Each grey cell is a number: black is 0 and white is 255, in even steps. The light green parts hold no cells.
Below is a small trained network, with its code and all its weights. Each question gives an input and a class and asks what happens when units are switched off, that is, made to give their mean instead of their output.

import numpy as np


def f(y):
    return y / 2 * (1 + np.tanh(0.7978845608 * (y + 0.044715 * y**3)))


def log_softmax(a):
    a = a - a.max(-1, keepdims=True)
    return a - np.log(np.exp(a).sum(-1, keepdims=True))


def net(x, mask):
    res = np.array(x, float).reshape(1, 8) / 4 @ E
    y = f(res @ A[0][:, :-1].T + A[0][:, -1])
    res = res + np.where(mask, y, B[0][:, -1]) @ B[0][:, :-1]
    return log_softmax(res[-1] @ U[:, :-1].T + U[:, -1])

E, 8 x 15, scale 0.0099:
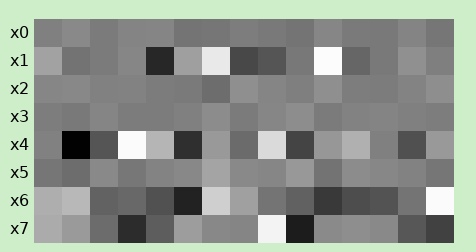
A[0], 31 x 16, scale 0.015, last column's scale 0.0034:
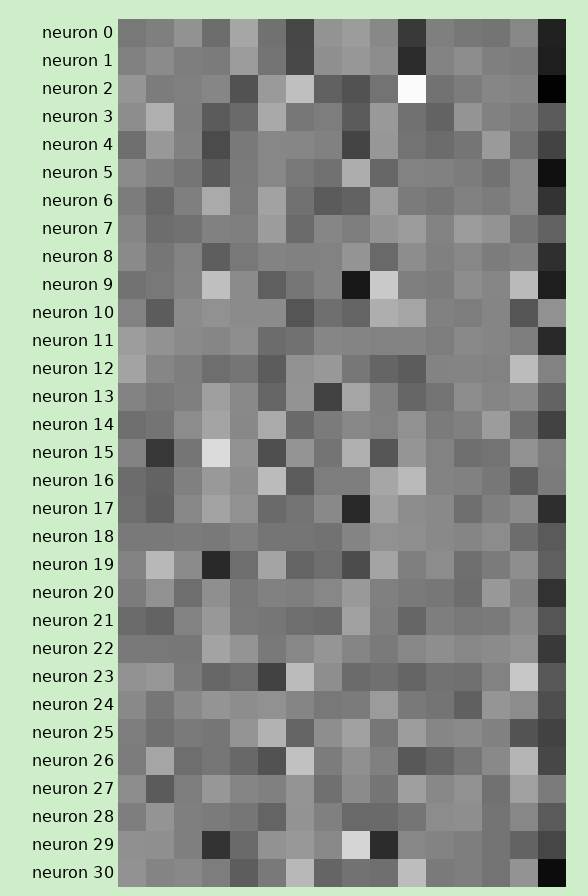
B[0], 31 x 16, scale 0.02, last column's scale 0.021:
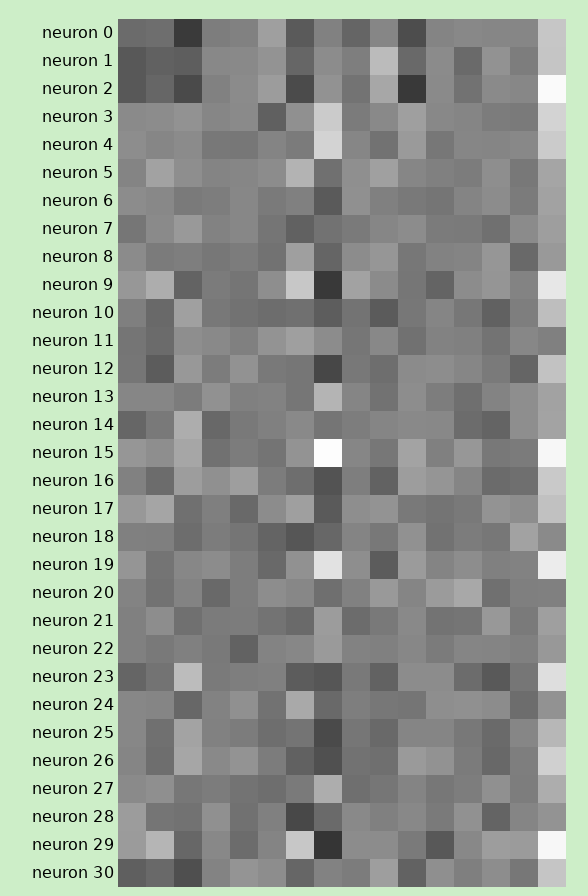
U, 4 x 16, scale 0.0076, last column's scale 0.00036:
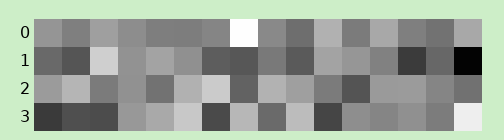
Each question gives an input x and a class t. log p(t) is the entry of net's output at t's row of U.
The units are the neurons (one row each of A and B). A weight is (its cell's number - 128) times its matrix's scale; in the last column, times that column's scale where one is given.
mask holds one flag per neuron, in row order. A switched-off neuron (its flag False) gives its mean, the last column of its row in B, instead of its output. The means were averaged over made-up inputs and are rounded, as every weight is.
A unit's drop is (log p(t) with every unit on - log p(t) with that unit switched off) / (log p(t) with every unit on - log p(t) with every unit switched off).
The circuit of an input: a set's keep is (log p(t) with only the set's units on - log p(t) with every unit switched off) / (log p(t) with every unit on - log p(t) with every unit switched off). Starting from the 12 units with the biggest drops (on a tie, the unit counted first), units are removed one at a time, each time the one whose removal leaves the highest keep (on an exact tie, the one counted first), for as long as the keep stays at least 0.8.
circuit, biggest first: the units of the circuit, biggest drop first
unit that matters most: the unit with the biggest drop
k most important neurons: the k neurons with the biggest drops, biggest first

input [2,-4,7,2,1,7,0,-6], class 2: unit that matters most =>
neuron 9
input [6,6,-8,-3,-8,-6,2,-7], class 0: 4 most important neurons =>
neuron 19; neuron 4; neuron 3; neuron 29
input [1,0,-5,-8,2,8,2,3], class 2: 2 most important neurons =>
neuron 19; neuron 3
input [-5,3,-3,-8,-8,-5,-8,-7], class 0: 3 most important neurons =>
neuron 19; neuron 4; neuron 3
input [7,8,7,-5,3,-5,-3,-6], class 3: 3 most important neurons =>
neuron 2; neuron 29; neuron 30
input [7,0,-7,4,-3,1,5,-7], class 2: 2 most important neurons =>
neuron 9; neuron 17
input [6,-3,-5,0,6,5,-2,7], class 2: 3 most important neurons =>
neuron 29; neuron 19; neuron 3
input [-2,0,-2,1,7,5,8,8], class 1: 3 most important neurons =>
neuron 23; neuron 26; neuron 12
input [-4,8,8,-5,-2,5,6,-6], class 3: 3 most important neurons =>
neuron 2; neuron 30; neuron 29
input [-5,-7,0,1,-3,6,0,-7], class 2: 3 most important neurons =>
neuron 9; neuron 2; neuron 17
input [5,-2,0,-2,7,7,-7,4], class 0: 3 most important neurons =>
neuron 15; neuron 23; neuron 26
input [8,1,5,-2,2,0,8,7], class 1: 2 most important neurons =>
neuron 23; neuron 26
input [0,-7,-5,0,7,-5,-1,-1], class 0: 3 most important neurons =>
neuron 15; neuron 2; neuron 30
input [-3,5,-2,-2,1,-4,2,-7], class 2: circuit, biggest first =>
neuron 9
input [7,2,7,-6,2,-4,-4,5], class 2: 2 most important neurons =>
neuron 29; neuron 23
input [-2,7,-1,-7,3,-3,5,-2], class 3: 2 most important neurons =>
neuron 2; neuron 30
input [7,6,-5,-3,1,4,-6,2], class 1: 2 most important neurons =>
neuron 16; neuron 25
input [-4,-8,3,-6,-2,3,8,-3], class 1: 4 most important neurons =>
neuron 23; neuron 26; neuron 2; neuron 12
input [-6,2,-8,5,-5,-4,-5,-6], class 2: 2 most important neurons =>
neuron 9; neuron 15
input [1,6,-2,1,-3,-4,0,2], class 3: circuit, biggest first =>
neuron 2
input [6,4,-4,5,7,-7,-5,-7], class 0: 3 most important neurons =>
neuron 15; neuron 29; neuron 27
